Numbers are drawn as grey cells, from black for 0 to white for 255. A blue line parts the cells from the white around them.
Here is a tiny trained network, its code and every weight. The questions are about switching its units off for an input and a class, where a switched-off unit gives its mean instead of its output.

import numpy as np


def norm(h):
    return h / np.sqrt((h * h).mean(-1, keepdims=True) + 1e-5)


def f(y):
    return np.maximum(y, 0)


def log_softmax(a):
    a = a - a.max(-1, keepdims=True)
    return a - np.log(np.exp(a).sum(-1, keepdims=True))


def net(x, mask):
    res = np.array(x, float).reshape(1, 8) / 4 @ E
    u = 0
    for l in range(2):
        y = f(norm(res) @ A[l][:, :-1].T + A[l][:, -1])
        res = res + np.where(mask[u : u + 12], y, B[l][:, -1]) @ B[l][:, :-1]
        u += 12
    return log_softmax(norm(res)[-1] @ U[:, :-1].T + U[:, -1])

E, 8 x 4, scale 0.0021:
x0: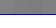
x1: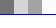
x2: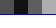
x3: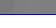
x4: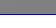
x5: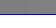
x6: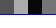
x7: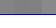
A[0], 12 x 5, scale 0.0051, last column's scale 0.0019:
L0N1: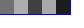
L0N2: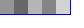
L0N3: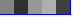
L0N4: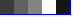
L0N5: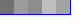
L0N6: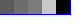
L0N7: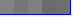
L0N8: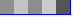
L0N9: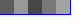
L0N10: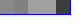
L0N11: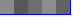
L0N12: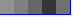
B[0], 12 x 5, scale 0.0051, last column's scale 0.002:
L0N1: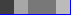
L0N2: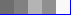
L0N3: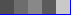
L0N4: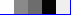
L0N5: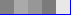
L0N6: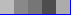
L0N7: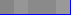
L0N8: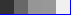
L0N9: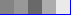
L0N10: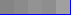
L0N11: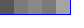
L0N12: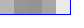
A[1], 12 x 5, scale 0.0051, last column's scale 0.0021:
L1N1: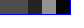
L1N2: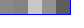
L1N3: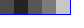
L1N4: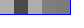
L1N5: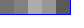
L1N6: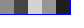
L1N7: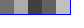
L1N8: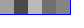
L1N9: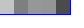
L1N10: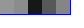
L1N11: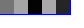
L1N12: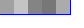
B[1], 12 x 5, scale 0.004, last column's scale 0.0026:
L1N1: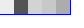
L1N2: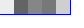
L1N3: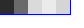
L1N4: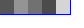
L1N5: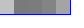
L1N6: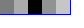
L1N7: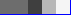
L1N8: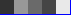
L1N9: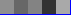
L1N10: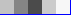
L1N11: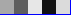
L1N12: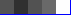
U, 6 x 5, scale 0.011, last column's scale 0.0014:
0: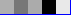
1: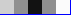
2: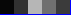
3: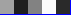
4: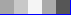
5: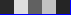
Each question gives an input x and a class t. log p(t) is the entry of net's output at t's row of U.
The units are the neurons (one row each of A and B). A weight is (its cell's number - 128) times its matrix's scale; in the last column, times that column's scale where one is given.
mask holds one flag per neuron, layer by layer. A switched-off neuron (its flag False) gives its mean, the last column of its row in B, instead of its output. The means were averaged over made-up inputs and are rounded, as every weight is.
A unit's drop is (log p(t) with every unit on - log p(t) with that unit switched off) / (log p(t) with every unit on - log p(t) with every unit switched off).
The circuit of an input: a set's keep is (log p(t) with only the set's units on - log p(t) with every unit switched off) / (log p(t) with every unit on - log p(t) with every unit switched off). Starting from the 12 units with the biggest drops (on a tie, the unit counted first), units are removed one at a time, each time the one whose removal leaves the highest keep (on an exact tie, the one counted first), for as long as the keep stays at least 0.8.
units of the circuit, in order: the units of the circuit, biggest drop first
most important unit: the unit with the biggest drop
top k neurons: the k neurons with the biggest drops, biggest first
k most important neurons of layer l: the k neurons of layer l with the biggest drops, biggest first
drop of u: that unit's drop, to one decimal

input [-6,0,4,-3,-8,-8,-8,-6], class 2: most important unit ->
L0N3
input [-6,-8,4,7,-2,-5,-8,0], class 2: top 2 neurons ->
(L1N3, L0N4)
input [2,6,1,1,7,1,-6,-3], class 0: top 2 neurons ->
(L0N4, L1N3)
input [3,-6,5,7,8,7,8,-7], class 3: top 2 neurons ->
(L1N3, L1N1)
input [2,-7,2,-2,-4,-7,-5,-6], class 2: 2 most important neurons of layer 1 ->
(L1N3, L1N11)
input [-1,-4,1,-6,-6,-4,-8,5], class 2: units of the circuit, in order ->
(L0N4, L1N8)
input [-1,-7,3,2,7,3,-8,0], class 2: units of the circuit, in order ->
(L0N4, L1N3, L1N8)
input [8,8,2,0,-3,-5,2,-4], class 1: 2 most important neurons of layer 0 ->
(L0N4, L0N6)
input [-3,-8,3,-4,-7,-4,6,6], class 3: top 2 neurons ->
(L1N3, L0N4)
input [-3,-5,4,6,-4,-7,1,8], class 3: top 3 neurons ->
(L1N1, L0N2, L0N8)
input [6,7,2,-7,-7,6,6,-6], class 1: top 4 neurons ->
(L0N4, L1N3, L0N6, L0N2)
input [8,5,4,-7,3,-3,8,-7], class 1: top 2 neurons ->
(L0N4, L1N11)
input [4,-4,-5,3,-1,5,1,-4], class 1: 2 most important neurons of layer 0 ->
(L0N2, L0N4)
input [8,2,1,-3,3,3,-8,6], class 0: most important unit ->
L1N3
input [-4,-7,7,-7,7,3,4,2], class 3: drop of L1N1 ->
0.2
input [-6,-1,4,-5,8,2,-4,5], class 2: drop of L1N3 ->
0.2
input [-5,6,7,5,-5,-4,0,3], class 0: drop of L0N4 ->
0.9
